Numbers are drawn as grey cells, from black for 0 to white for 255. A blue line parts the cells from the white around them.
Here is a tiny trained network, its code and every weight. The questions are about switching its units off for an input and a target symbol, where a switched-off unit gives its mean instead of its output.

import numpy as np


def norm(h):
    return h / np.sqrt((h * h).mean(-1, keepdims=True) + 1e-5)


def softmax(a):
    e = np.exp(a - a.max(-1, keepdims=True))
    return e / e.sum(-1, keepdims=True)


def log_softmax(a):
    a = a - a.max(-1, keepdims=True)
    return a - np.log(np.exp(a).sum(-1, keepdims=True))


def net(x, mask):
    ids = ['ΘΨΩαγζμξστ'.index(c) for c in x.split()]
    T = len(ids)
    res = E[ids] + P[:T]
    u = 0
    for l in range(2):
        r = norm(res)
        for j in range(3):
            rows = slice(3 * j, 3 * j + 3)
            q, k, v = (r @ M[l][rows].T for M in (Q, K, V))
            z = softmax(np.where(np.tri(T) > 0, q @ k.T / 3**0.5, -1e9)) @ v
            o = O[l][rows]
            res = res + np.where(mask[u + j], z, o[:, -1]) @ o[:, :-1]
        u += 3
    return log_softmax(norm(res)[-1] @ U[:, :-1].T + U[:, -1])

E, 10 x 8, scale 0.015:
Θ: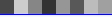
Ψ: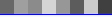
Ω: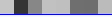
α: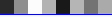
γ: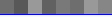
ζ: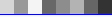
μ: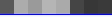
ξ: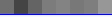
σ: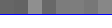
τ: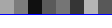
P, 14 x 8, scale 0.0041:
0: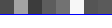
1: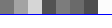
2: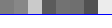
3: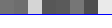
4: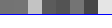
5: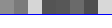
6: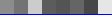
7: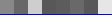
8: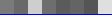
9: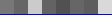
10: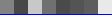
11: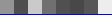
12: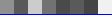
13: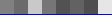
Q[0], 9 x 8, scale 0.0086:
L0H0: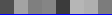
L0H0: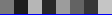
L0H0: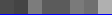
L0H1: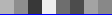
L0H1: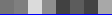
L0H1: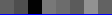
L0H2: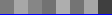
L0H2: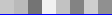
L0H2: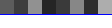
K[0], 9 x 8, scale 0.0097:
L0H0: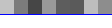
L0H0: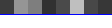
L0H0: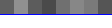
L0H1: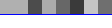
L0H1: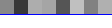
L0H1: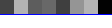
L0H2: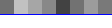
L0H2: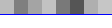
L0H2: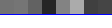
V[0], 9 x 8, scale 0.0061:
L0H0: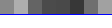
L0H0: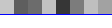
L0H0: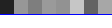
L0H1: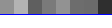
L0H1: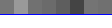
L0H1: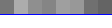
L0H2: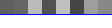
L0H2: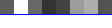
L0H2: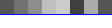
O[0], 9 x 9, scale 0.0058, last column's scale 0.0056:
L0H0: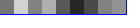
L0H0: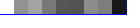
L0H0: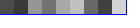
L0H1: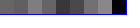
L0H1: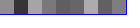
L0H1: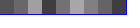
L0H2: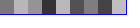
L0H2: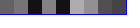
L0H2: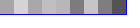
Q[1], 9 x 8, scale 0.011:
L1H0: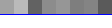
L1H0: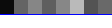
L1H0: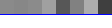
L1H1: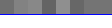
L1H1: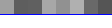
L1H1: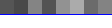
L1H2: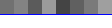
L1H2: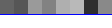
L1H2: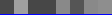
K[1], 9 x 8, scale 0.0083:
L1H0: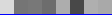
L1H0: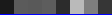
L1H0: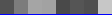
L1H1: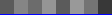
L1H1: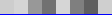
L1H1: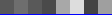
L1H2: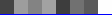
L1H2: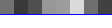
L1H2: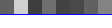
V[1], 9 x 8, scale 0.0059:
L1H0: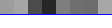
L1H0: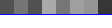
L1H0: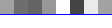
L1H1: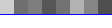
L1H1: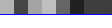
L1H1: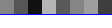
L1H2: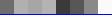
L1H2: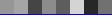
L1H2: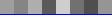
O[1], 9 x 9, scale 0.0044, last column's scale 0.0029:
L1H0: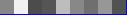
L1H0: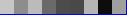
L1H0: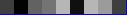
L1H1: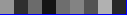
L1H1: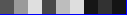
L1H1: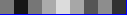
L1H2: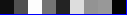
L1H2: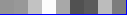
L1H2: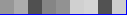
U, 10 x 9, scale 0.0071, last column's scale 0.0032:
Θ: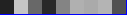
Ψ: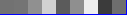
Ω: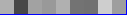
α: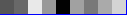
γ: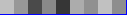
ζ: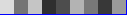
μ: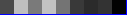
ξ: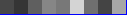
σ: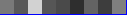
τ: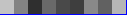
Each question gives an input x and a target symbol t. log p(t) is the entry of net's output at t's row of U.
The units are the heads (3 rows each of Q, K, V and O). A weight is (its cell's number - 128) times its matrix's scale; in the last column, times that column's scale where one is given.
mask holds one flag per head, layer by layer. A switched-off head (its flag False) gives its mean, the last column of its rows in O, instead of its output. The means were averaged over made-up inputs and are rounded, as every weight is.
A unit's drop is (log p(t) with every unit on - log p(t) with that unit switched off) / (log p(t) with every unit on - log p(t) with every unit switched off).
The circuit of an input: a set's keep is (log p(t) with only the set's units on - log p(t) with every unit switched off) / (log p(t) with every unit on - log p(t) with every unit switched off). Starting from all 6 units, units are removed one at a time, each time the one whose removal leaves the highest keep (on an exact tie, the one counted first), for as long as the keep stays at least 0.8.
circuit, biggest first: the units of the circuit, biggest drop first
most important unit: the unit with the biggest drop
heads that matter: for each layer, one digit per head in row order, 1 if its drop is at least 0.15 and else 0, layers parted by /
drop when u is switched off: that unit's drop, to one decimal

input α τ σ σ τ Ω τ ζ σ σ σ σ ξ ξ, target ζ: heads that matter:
000 / 100
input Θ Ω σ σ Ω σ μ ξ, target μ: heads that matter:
101 / 100
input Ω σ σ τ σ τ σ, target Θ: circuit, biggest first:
L1H0; L1H1
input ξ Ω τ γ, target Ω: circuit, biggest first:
L0H2; L1H2
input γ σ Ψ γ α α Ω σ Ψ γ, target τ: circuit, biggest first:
L1H2; L0H2; L1H1
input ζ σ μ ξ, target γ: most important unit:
L1H0
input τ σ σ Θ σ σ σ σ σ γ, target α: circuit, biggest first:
L0H2; L1H2; L0H0
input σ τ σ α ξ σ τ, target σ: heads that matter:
110 / 001
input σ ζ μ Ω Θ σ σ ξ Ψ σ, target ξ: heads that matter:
101 / 000
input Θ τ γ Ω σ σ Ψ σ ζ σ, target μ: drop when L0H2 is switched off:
0.6
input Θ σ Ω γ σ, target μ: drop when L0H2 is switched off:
0.7
